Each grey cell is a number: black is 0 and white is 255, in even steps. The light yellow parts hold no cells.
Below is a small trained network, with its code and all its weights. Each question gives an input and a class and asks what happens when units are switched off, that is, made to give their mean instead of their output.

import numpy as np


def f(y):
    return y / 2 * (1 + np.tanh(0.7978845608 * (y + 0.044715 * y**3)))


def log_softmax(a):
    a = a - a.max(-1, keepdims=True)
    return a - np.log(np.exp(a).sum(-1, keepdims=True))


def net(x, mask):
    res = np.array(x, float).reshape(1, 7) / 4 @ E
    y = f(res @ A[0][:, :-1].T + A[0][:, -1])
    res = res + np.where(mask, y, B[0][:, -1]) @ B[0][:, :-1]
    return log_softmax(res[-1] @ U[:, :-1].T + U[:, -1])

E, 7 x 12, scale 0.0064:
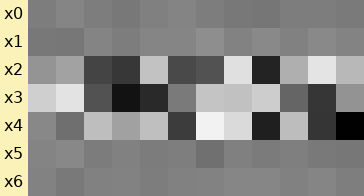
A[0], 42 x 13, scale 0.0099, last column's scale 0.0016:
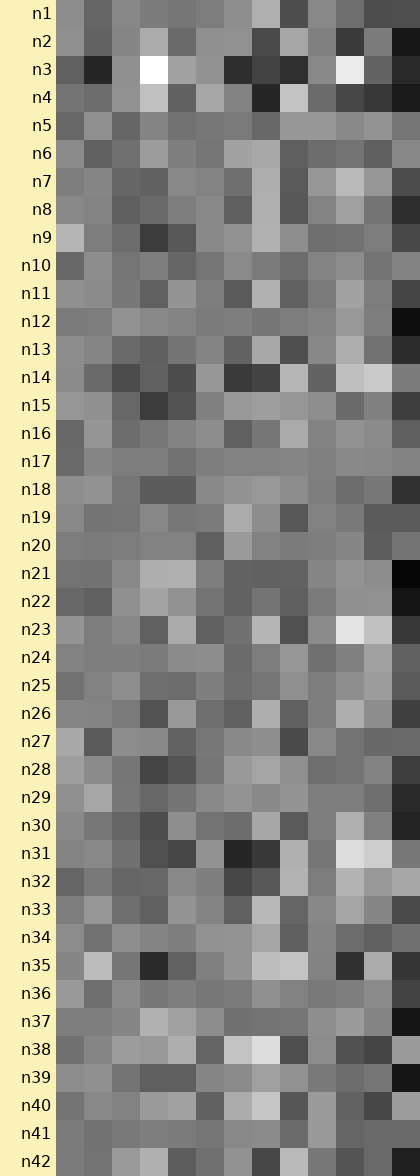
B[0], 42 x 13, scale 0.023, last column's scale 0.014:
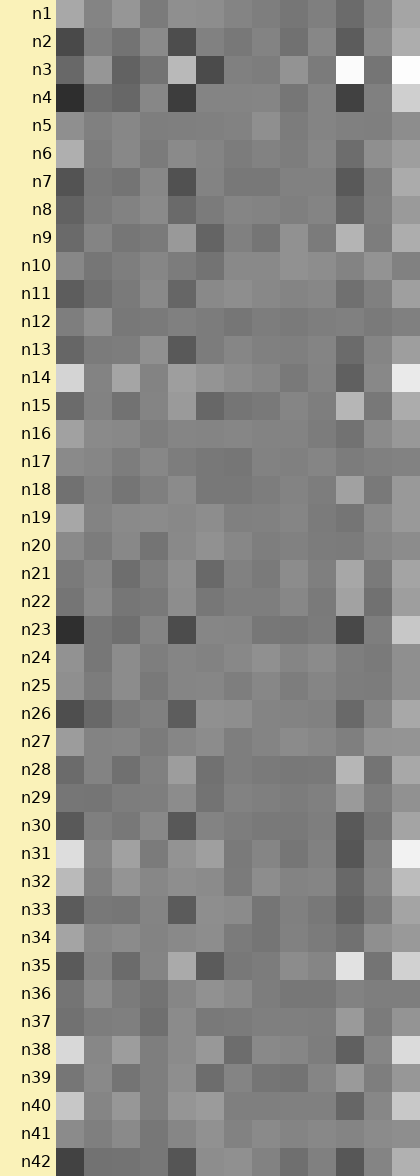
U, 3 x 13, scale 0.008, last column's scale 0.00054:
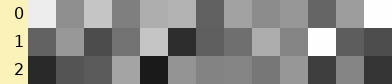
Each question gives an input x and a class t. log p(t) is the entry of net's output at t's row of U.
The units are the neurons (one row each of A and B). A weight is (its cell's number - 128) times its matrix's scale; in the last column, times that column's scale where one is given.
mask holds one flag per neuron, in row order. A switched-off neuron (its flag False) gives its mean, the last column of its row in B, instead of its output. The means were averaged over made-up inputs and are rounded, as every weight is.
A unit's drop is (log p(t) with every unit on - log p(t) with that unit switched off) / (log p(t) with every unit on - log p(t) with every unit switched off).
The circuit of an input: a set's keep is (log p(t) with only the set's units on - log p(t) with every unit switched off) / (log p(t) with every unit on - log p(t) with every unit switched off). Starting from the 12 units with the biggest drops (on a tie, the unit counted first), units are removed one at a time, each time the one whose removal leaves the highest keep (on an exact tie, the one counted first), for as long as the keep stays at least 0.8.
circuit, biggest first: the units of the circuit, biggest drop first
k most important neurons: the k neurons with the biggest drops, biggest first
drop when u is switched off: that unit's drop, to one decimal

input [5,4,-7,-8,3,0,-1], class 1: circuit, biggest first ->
n3
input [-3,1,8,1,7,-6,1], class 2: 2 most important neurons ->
n23, n31
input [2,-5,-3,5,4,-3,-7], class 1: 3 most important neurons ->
n31, n35, n14
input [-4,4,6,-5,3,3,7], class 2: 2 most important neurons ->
n23, n35
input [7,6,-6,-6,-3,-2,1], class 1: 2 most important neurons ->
n3, n23
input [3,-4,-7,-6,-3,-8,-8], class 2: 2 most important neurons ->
n4, n42
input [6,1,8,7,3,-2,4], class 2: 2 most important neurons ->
n3, n23
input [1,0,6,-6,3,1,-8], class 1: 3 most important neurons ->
n3, n4, n21
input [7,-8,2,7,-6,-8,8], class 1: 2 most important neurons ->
n35, n9
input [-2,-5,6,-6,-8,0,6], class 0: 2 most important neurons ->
n31, n14
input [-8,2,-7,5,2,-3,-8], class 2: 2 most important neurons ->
n3, n4
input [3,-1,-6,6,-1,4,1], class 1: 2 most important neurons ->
n35, n23
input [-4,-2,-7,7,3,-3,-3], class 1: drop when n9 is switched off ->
0.2
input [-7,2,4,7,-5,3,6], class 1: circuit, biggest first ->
n35
